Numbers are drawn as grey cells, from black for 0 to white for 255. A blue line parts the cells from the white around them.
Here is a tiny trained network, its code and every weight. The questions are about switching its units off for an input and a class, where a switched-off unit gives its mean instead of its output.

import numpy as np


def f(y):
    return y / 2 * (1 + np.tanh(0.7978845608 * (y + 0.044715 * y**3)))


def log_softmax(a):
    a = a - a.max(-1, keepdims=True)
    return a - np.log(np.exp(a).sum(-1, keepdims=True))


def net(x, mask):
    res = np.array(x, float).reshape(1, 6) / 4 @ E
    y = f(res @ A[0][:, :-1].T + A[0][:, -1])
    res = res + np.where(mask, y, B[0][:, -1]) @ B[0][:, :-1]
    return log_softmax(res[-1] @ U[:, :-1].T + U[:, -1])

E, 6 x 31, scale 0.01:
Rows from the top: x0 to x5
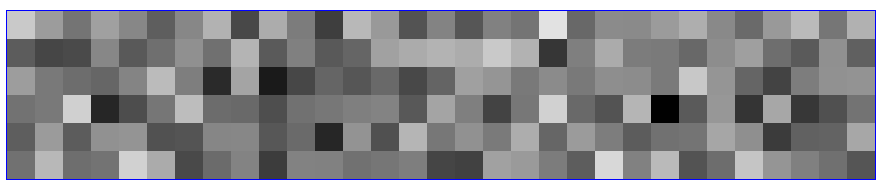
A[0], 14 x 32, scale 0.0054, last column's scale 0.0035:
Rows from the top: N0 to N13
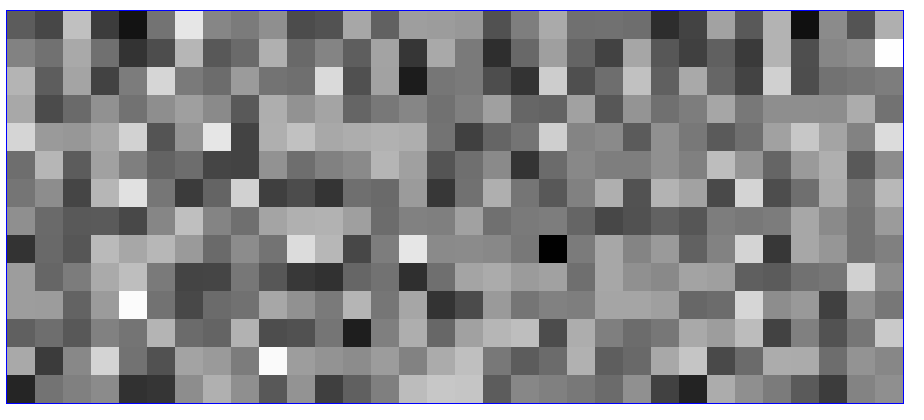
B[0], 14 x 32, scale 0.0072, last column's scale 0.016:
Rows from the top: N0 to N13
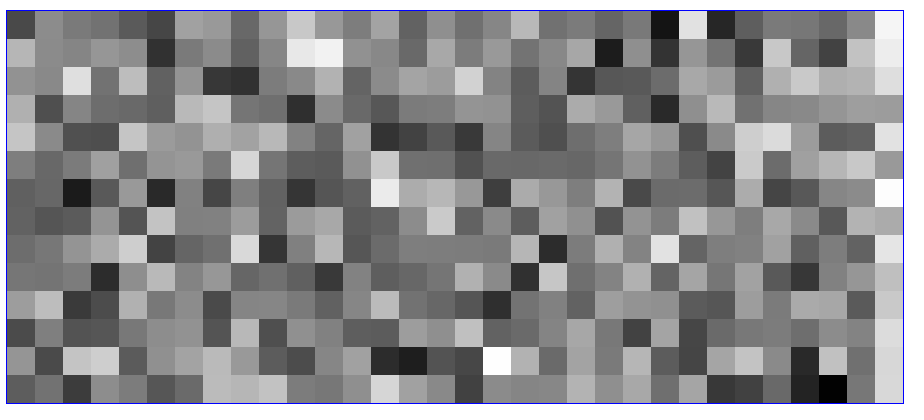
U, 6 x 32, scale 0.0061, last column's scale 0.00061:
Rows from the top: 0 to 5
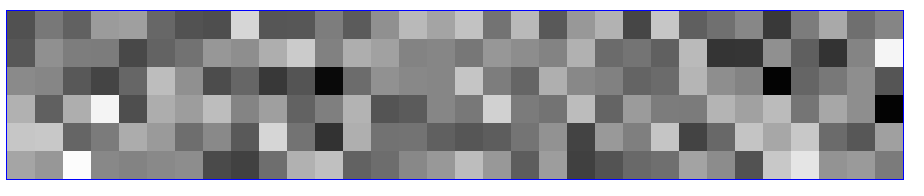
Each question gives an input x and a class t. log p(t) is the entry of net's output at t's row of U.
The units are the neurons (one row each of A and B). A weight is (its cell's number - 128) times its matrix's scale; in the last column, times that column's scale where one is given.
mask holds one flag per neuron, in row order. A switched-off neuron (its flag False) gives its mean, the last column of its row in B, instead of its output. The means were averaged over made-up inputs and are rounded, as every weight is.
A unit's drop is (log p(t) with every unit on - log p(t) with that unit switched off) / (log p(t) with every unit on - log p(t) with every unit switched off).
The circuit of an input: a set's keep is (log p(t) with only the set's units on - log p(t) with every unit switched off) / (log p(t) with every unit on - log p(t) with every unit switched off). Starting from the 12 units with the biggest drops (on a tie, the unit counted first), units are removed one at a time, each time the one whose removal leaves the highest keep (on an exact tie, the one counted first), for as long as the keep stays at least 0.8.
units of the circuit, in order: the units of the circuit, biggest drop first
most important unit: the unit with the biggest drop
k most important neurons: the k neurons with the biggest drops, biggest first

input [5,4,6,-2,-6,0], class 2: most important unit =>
N1
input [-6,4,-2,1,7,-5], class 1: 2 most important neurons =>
[N13; N0]
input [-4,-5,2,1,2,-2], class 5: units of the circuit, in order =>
[N13; N6]
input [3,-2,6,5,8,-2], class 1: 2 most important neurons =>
[N6; N0]
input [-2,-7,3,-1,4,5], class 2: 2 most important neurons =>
[N8; N9]
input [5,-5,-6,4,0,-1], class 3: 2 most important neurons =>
[N4; N12]
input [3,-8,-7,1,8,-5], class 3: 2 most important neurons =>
[N12; N4]
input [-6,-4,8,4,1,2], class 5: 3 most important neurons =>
[N2; N6; N13]
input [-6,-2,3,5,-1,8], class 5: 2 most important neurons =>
[N2; N13]
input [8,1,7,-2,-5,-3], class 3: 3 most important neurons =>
[N12; N0; N6]
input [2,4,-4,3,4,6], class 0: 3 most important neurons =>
[N1; N4; N0]
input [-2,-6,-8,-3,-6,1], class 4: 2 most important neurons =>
[N4; N10]
